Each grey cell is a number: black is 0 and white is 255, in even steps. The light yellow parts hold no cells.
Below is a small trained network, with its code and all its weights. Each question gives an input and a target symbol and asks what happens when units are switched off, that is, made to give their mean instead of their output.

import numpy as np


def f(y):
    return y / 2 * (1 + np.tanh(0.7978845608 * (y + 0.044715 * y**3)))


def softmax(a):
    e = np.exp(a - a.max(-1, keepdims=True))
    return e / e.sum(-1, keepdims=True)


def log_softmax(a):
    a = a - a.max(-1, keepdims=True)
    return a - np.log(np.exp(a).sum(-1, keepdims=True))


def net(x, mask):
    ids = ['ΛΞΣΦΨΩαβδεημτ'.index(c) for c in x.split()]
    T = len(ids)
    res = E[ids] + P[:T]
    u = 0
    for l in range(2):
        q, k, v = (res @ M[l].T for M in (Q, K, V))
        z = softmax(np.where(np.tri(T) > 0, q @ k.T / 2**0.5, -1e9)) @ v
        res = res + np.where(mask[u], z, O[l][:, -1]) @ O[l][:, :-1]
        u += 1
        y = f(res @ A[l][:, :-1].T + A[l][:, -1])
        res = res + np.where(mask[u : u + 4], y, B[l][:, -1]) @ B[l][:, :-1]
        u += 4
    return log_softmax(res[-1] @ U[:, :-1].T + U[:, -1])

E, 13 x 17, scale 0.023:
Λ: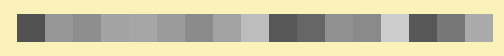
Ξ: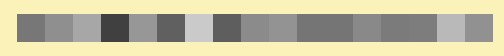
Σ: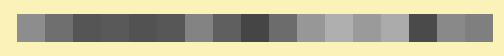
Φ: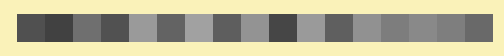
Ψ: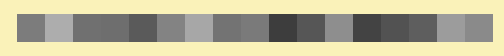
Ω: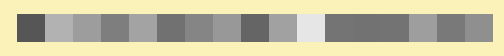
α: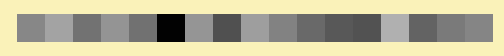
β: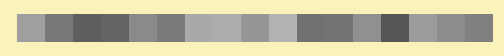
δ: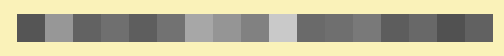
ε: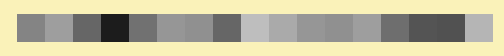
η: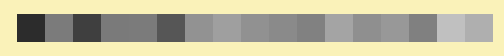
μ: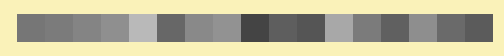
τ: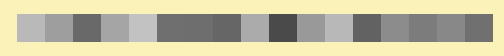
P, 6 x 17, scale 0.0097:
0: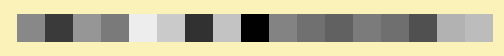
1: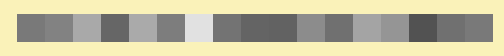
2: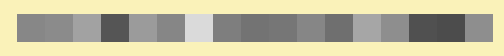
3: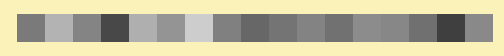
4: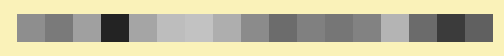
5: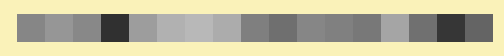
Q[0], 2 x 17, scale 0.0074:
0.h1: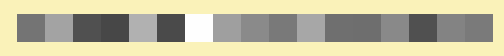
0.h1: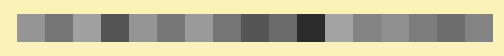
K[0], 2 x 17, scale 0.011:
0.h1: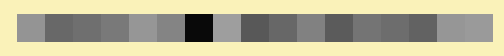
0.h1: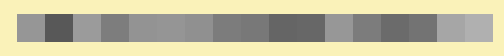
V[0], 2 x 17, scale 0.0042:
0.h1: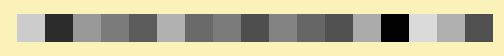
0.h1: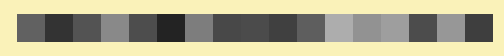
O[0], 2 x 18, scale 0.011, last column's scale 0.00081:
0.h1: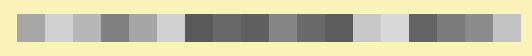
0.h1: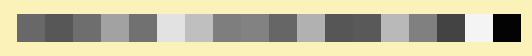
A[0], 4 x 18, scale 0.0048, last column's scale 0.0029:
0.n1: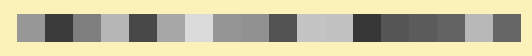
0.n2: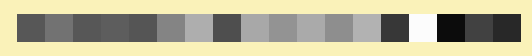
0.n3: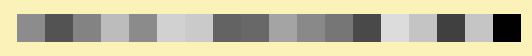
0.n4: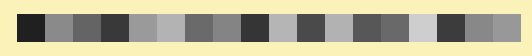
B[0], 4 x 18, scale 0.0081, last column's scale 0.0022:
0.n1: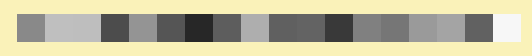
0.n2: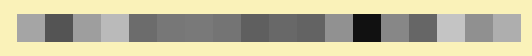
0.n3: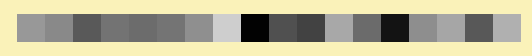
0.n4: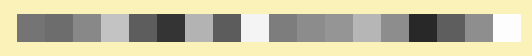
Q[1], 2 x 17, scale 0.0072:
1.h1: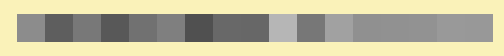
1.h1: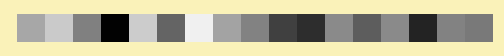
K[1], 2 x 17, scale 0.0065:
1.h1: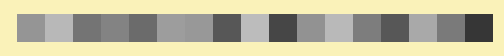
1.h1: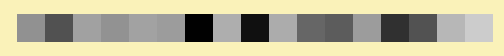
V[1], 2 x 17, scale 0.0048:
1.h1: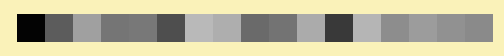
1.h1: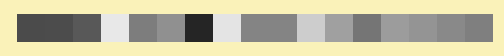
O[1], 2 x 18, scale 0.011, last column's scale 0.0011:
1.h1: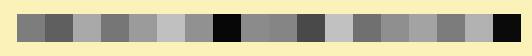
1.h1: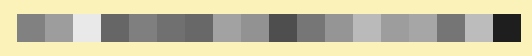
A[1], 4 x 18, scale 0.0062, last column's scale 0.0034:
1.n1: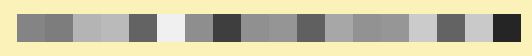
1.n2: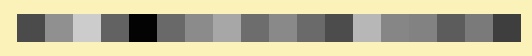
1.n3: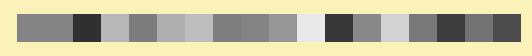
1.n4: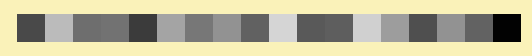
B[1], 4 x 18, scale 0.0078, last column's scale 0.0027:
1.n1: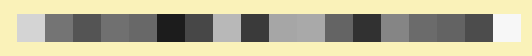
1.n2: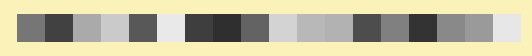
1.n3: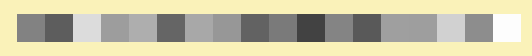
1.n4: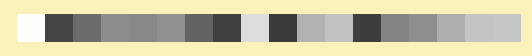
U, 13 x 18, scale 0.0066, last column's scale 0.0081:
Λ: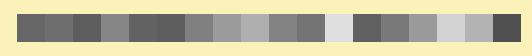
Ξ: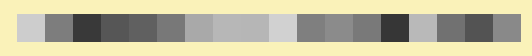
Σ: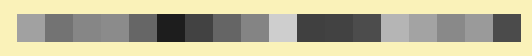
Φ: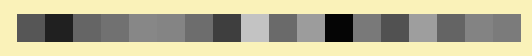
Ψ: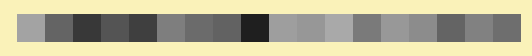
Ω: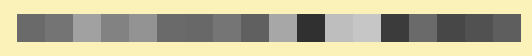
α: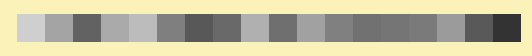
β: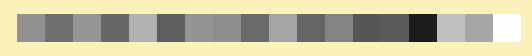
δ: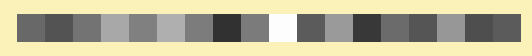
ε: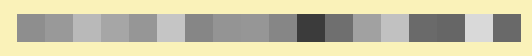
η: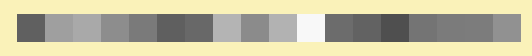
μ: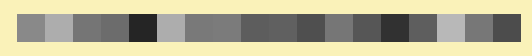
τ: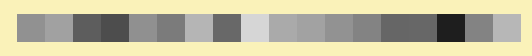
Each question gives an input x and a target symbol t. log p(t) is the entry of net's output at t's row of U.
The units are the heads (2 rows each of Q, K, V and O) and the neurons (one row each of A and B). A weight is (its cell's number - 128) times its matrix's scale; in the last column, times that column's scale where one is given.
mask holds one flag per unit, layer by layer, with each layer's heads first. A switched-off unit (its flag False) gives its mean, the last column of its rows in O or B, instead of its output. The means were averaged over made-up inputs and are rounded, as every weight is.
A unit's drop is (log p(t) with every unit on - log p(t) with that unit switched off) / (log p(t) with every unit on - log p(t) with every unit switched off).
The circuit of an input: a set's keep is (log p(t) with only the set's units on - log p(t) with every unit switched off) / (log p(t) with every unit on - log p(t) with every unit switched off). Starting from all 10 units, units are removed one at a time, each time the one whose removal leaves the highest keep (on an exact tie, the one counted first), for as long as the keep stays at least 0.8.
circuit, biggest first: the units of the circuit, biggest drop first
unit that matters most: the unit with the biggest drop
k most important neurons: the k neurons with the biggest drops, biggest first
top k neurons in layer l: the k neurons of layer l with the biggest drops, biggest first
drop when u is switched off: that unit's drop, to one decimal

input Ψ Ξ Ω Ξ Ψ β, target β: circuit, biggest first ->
(1.n3 1.h1 0.h1)
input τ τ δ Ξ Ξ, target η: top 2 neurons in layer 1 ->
(1.n2 1.n3)
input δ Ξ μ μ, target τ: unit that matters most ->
0.n4
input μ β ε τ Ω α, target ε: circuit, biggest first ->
(0.h1 1.n1)
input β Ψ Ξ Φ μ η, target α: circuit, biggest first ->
(0.h1 1.n4)
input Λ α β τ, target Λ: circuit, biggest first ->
(0.h1 1.h1)
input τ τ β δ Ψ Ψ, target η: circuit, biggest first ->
(1.h1 1.n2)
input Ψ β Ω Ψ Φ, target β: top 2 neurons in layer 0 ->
(0.n1 0.n2)
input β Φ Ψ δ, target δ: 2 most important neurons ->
(1.n2 0.n4)
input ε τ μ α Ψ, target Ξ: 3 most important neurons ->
(1.n2 1.n3 0.n2)
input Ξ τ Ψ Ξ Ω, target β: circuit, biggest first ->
(1.h1 1.n3)
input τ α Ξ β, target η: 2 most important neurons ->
(1.n2 0.n4)
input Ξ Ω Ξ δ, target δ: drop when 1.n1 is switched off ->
0.0
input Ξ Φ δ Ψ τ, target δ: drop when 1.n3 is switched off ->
0.1
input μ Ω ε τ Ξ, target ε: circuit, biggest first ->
(0.h1)
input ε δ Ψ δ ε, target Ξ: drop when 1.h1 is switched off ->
0.4
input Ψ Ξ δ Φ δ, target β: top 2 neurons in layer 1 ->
(1.n3 1.n4)
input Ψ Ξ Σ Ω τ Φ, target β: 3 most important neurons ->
(1.n3 0.n1 0.n2)
